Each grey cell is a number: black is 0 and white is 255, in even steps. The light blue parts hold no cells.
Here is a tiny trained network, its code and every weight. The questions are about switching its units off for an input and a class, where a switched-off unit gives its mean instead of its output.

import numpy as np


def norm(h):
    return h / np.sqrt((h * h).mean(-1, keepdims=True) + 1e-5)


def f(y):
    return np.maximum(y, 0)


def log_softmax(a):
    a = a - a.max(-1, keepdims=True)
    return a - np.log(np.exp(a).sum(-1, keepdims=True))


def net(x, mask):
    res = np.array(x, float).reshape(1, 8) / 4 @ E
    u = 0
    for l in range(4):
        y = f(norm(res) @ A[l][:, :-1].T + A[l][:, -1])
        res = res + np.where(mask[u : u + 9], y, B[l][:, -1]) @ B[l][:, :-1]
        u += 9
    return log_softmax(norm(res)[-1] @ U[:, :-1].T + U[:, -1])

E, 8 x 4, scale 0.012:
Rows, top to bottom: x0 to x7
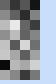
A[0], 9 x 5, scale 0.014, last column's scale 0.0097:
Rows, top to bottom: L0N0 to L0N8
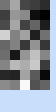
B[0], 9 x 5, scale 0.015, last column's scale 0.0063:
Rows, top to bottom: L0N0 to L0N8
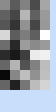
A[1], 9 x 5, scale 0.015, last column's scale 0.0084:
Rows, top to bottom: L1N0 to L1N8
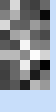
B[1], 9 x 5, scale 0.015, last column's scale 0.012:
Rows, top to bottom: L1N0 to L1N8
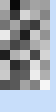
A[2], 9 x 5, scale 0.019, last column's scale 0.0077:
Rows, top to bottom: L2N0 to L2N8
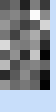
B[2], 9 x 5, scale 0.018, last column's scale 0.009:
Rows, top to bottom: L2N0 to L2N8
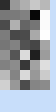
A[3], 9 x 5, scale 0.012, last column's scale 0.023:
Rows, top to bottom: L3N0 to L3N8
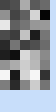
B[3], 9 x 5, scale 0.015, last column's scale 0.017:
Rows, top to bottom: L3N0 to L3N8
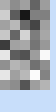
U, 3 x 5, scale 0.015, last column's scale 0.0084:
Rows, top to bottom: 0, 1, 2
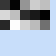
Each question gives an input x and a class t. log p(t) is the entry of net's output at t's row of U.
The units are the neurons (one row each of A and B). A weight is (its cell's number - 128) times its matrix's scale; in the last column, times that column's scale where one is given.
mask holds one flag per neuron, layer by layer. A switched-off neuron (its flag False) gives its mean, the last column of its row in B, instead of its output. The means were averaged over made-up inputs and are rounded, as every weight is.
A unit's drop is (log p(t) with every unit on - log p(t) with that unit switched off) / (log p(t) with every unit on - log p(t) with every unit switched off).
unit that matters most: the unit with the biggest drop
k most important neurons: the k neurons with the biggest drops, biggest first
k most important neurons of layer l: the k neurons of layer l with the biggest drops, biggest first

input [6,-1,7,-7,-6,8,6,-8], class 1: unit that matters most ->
L0N5
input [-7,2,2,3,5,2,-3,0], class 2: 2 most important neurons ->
(L1N5, L3N5)
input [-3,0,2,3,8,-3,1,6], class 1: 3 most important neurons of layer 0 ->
(L0N3, L0N5, L0N7)
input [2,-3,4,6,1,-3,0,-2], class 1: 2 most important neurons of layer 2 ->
(L2N0, L2N4)
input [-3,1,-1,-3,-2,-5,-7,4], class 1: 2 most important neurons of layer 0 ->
(L0N3, L0N7)
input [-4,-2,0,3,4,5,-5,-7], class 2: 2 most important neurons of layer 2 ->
(L2N3, L2N1)
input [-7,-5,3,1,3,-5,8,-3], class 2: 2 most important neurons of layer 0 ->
(L0N6, L0N5)
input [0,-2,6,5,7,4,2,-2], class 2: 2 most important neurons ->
(L3N5, L1N5)
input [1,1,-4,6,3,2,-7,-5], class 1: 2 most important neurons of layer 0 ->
(L0N3, L0N7)
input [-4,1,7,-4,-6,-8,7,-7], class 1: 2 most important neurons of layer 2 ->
(L2N1, L2N5)
